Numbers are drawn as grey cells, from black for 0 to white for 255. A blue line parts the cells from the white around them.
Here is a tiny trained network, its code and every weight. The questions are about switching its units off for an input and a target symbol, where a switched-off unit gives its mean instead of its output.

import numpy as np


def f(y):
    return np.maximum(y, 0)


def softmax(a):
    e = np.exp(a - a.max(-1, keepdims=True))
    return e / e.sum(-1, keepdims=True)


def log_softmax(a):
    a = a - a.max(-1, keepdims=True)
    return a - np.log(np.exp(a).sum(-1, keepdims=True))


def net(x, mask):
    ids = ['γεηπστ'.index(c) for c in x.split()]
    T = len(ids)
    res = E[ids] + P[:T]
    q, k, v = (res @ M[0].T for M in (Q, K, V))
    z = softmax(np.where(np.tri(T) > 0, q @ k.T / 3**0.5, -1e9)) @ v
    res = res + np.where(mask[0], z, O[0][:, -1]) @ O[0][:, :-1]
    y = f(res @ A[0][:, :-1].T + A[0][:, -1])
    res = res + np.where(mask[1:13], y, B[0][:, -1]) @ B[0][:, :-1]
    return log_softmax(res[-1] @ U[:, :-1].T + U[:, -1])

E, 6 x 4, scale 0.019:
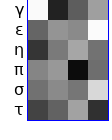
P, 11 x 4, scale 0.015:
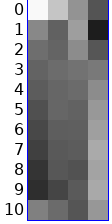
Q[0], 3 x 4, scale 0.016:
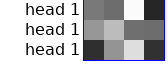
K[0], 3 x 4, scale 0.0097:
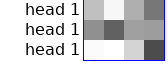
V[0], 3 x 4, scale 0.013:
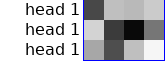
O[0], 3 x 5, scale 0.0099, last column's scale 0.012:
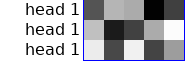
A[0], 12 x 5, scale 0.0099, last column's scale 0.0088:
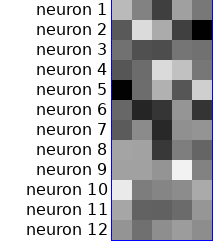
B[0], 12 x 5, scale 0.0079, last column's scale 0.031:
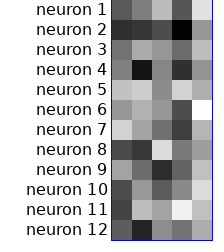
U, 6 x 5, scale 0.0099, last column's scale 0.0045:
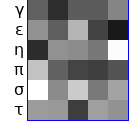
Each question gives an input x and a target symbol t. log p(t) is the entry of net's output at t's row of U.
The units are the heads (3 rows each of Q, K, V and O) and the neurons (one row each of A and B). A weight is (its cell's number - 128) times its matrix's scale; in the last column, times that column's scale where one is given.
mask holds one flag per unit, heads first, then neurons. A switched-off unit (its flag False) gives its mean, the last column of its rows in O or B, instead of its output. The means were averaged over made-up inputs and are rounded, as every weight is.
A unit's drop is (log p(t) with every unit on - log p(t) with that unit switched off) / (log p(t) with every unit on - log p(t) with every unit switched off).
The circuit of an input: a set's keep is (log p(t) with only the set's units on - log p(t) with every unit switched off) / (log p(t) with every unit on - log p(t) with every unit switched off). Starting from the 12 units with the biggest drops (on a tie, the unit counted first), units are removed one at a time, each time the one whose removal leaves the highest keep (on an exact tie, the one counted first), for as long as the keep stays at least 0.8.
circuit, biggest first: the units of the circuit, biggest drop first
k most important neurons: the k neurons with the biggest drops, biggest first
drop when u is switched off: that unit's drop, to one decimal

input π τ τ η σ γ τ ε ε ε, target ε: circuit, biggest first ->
[head 1; neuron 11]
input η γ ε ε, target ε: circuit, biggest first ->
[head 1]
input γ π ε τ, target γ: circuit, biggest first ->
[head 1; neuron 12]
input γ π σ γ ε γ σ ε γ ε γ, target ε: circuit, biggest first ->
[head 1; neuron 2]
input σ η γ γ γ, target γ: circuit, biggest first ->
[neuron 10; neuron 12; head 1]
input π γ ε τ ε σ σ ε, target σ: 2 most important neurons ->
[neuron 5; neuron 10]
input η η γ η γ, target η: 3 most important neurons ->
[neuron 7; neuron 9; neuron 5]
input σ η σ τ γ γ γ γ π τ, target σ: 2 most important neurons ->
[neuron 5; neuron 10]
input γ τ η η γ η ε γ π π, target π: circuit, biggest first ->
[neuron 7; head 1]
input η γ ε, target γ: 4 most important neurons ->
[neuron 6; neuron 5; neuron 7; neuron 4]
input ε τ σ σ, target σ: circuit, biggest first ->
[head 1; neuron 10; neuron 1]
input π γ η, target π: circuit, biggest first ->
[head 1; neuron 7; neuron 6]
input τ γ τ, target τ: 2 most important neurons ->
[neuron 1; neuron 5]
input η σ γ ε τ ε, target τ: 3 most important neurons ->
[neuron 1; neuron 6; neuron 5]
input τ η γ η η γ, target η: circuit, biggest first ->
[head 1]
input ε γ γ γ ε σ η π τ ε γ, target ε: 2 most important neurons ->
[neuron 5; neuron 7]
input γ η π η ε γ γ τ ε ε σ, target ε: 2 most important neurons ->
[neuron 2; neuron 11]
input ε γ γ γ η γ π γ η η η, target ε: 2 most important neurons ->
[neuron 2; neuron 7]
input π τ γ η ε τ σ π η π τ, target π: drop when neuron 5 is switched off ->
0.1
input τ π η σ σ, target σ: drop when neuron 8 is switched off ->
0.1
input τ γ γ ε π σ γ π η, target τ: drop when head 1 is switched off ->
0.6
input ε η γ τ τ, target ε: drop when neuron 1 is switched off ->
-0.1
